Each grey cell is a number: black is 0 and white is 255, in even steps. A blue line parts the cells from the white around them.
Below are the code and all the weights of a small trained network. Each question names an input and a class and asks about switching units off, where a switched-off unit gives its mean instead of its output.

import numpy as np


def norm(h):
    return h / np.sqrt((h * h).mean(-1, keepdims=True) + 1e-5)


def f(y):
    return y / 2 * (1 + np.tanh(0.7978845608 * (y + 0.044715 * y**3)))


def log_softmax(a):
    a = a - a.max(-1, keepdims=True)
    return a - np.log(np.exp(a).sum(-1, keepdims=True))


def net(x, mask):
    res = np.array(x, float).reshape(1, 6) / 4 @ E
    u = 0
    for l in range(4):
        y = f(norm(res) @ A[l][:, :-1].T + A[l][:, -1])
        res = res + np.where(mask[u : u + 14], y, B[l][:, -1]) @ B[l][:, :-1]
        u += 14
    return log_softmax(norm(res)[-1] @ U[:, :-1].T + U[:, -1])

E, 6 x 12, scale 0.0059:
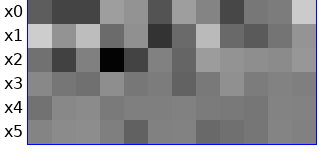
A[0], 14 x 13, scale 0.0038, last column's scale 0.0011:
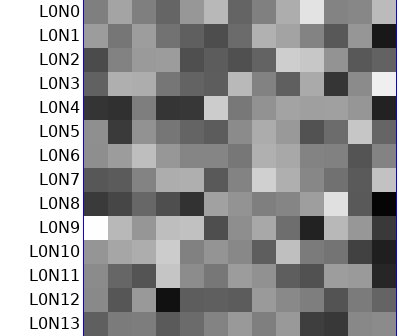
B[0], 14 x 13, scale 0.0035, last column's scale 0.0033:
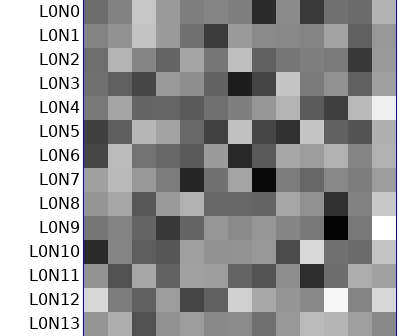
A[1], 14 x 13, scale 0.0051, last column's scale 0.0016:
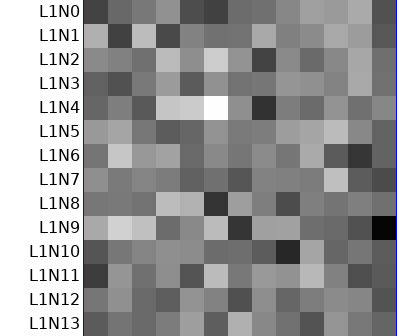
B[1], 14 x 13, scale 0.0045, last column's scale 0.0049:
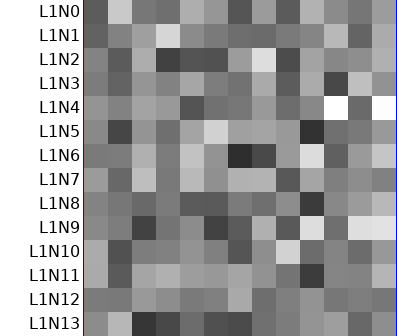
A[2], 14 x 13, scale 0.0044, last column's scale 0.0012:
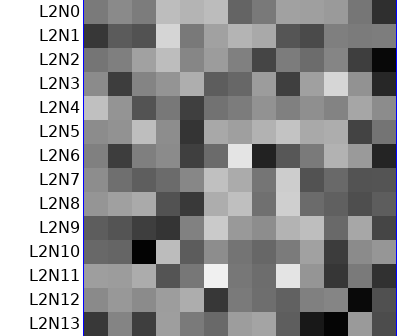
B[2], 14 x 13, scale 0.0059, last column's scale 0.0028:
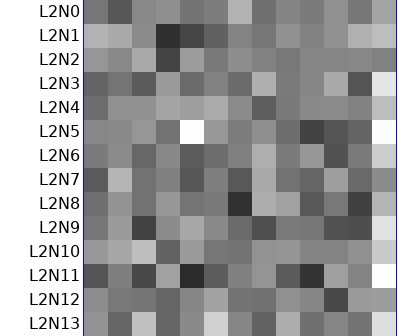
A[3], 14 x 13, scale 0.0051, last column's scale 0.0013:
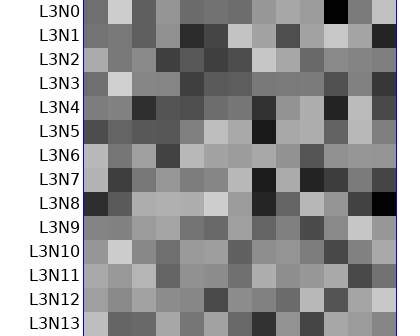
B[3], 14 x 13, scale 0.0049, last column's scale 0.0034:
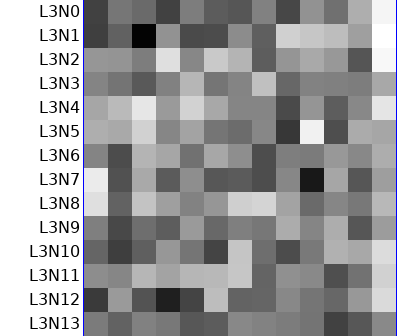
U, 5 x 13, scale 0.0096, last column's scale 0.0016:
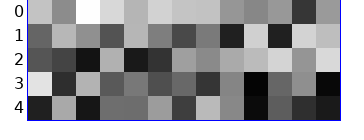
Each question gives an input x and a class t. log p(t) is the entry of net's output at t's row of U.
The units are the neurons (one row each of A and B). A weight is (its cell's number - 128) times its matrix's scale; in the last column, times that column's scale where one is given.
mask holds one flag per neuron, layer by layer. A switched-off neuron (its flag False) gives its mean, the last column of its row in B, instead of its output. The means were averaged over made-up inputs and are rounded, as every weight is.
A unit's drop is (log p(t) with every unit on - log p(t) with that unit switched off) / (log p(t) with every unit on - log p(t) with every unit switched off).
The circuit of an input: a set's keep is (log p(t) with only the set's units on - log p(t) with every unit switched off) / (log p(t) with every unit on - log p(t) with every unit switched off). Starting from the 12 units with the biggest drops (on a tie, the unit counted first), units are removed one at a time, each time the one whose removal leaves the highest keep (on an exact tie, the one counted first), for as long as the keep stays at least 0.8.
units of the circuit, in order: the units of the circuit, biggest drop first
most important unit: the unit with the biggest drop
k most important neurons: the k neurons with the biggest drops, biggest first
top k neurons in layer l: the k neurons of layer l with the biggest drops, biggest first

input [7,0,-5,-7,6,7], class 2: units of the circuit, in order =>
L3N1, L2N5
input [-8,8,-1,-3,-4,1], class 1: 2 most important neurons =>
L1N9, L1N4
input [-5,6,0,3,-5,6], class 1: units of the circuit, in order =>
L1N9
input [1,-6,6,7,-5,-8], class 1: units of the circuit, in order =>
L3N5, L3N4
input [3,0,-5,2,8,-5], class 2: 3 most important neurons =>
L1N4, L0N4, L1N2
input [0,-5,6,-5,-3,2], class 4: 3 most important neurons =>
L1N9, L2N8, L2N11
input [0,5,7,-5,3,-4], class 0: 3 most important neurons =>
L1N9, L2N5, L2N11
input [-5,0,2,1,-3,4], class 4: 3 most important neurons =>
L1N4, L2N11, L1N5
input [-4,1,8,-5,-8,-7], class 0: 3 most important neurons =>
L0N12, L0N9, L1N1
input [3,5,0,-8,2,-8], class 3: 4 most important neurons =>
L1N4, L0N9, L1N9, L2N13
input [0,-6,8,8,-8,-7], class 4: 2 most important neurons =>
L1N9, L2N7
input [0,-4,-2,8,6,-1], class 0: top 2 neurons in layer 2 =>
L2N5, L2N11
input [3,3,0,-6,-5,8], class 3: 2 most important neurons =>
L1N4, L0N9
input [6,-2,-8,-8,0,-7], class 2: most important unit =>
L1N4
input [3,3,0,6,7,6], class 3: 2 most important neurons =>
L1N4, L0N9
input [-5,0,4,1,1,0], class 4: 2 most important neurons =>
L1N4, L2N11
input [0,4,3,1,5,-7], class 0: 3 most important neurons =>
L1N9, L2N5, L2N11
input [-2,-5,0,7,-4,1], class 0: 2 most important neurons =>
L1N4, L0N9
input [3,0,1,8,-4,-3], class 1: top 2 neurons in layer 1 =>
L1N4, L1N11
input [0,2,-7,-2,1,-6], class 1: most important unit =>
L0N9
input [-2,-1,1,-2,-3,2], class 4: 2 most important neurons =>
L2N11, L1N5
